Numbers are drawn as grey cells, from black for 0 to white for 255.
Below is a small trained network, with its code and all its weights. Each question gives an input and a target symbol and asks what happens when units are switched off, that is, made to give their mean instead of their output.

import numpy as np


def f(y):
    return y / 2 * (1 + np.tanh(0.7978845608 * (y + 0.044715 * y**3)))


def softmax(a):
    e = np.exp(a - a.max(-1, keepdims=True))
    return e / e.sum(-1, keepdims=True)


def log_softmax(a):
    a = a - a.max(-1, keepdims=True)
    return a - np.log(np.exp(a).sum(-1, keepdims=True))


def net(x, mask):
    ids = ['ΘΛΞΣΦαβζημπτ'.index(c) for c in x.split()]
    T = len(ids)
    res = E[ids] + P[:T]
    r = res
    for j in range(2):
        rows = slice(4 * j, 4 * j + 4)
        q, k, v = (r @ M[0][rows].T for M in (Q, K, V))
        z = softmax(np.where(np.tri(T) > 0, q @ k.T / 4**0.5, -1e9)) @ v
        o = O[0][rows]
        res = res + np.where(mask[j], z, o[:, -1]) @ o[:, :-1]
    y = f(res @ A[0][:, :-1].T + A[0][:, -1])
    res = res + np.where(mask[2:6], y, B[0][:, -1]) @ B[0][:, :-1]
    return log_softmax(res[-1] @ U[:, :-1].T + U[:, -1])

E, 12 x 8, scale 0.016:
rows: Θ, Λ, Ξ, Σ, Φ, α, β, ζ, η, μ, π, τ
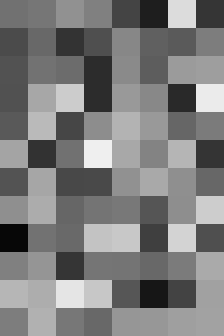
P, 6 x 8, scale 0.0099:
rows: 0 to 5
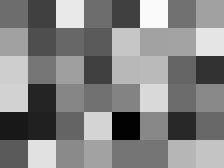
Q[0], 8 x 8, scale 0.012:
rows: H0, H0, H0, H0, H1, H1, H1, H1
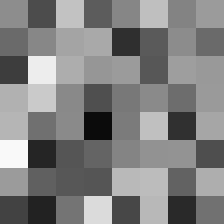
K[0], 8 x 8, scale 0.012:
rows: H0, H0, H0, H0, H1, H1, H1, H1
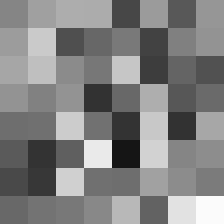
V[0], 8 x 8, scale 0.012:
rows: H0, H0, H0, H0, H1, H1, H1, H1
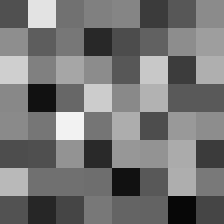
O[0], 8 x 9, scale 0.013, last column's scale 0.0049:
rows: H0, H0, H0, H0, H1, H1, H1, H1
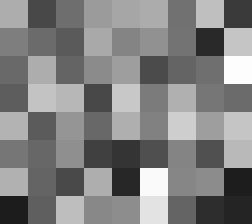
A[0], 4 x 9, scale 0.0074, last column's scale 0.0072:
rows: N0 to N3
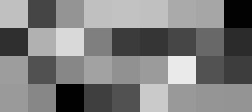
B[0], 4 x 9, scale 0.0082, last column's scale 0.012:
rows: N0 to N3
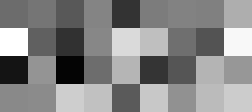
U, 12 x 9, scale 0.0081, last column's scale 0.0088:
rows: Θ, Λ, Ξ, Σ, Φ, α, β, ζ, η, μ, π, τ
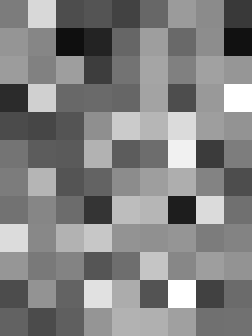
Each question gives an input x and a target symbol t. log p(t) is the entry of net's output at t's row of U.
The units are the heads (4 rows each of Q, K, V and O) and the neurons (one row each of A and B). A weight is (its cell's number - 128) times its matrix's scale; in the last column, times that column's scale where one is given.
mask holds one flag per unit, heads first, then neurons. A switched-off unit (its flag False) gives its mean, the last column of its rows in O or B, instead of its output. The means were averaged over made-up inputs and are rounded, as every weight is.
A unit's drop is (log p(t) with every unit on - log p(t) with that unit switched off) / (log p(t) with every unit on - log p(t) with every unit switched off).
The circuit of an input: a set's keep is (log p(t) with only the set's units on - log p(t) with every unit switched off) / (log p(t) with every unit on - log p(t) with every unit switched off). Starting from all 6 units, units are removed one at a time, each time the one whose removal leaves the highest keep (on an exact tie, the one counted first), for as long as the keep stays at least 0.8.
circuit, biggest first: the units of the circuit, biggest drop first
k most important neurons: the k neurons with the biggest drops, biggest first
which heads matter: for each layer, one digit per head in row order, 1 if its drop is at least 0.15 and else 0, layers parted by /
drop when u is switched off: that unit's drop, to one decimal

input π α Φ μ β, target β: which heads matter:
10
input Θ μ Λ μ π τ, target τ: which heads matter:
01
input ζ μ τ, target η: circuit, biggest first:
(H1; N3)
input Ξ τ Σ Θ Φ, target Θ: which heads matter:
01
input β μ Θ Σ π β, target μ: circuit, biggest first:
(N3; H1)
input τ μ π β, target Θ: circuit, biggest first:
(H1; N1)
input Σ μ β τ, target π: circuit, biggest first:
(H1; H0)
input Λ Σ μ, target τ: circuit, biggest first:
(H1; N1)
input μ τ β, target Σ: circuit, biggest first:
(H1; N1)
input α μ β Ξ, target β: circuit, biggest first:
(H0; N1)
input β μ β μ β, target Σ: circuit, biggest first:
(H1)
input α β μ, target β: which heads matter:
10
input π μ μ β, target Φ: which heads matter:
01
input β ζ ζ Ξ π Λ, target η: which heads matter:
11
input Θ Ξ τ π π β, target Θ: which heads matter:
01
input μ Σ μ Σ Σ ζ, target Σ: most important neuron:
(N1)
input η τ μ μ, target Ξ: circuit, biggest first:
(H0; H1)
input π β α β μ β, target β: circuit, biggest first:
(N1; H0)
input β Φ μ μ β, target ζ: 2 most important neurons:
(N1; N0)
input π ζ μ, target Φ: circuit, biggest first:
(H1)
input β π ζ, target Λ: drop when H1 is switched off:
1.2
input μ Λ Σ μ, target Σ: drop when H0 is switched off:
0.1
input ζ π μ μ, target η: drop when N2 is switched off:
0.1
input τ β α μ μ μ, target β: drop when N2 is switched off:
0.0
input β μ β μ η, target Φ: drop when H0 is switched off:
1.1
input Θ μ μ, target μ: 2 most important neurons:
(N3; N2)
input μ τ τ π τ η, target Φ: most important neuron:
(N2)
